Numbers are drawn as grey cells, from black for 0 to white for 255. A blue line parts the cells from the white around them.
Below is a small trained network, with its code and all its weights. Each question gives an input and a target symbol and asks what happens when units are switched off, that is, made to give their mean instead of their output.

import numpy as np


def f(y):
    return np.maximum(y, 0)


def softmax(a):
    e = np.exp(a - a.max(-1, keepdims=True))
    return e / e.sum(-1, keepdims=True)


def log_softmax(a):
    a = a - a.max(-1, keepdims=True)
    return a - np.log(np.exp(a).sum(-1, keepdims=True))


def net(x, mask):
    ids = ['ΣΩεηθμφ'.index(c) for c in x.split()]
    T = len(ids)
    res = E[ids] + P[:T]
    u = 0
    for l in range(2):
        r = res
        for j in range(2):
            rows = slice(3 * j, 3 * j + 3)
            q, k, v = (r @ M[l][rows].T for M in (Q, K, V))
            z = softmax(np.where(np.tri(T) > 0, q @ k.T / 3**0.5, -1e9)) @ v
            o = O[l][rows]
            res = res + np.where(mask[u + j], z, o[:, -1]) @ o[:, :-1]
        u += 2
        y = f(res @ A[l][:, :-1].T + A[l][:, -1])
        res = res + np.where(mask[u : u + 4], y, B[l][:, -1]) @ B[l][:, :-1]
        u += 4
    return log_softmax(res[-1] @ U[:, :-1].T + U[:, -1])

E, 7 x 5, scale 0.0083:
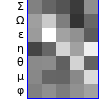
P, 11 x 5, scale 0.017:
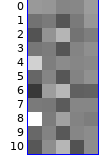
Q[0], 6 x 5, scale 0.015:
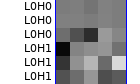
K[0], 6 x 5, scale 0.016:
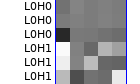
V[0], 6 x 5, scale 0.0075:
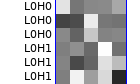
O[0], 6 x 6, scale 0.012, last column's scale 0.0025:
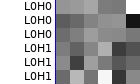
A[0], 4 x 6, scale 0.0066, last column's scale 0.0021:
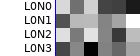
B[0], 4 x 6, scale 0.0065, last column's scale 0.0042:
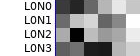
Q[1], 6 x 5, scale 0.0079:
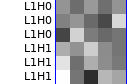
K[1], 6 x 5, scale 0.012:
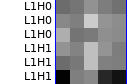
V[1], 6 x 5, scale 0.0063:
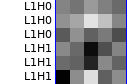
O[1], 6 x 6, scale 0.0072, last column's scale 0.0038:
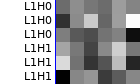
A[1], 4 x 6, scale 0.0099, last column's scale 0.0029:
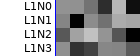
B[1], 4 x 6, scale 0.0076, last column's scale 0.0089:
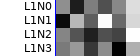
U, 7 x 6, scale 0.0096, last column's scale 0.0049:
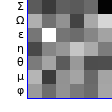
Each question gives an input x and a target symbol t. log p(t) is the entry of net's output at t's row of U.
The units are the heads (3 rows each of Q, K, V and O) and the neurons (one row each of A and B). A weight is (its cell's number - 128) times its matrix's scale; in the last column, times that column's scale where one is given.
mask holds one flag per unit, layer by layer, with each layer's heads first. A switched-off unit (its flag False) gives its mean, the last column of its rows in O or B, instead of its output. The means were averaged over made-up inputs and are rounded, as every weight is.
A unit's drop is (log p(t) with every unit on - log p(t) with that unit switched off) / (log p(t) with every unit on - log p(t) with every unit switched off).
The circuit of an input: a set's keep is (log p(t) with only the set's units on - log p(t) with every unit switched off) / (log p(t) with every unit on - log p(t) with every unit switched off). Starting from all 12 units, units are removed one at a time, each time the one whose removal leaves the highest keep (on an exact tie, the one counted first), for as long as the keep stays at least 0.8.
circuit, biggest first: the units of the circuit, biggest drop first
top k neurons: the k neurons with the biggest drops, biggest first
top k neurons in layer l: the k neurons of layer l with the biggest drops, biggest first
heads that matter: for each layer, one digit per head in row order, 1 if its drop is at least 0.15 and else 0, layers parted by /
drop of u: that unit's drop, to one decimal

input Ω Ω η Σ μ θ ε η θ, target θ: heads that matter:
01 / 01
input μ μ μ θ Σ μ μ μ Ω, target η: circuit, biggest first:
L0N0, L0N2, L1N1
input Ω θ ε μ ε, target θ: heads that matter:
01 / 01
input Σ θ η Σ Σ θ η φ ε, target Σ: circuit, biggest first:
L1H1, L1N2
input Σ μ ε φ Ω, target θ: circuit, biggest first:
L0H1, L1H1, L1N2
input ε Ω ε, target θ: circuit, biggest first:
L0H1, L1N2
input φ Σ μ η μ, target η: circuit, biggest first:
L1N1, L0H1, L1N2, L0N0
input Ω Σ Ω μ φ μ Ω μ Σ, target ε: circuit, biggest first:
L0H1
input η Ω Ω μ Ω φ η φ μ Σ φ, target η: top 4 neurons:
L0N0, L1N1, L0N2, L1N0
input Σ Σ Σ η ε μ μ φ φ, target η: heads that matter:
00 / 00
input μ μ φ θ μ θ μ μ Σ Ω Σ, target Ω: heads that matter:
01 / 00
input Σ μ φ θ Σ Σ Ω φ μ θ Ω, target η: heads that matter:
11 / 00
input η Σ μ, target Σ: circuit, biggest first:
L1H1, L1N2, L0H0, L0H1
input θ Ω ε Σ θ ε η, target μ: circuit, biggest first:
L0H1, L1H1, L0N2, L0H0
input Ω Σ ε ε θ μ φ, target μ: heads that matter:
01 / 01
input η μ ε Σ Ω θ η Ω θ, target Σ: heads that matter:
00 / 01
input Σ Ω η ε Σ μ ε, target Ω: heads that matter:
01 / 00
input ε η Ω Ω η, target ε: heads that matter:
01 / 00
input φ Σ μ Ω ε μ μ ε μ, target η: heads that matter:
00 / 00
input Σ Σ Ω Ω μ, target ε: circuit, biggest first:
L0H1, L0N2
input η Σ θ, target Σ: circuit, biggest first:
L1H1, L1N2, L0H1
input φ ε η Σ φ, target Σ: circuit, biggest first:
L1H1, L1N2, L0N1
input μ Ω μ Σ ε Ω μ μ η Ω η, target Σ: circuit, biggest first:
L1N2, L1H1, L0H0, L0H1
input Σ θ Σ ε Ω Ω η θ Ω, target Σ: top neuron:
L1N2
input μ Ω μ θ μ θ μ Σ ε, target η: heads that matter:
10 / 00
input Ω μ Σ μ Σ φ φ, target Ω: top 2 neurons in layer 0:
L0N1, L0N2
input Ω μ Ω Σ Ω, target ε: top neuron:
L1N0
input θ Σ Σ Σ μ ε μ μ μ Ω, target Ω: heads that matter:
00 / 01
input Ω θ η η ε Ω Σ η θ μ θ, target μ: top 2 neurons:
L0N2, L1N1
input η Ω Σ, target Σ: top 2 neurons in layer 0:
L0N3, L0N1
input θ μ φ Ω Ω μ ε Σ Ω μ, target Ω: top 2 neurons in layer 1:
L1N0, L1N1
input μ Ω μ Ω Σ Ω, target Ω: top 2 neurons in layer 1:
L1N1, L1N0
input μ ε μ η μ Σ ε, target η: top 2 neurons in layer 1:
L1N1, L1N0
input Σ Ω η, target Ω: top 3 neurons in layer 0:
L0N1, L0N2, L0N0
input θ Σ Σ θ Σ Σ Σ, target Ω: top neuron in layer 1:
L1N0
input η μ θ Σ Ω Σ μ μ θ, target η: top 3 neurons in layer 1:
L1N1, L1N0, L1N3
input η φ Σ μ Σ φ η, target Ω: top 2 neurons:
L0N1, L1N1
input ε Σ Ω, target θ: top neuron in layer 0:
L0N3
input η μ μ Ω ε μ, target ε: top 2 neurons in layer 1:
L1N2, L1N0
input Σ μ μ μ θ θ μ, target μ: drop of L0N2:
0.1
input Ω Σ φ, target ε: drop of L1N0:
0.3
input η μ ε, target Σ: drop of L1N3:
0.0
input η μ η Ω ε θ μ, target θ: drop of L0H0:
0.1
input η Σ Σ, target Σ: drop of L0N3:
0.2
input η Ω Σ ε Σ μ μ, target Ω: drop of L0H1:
0.6
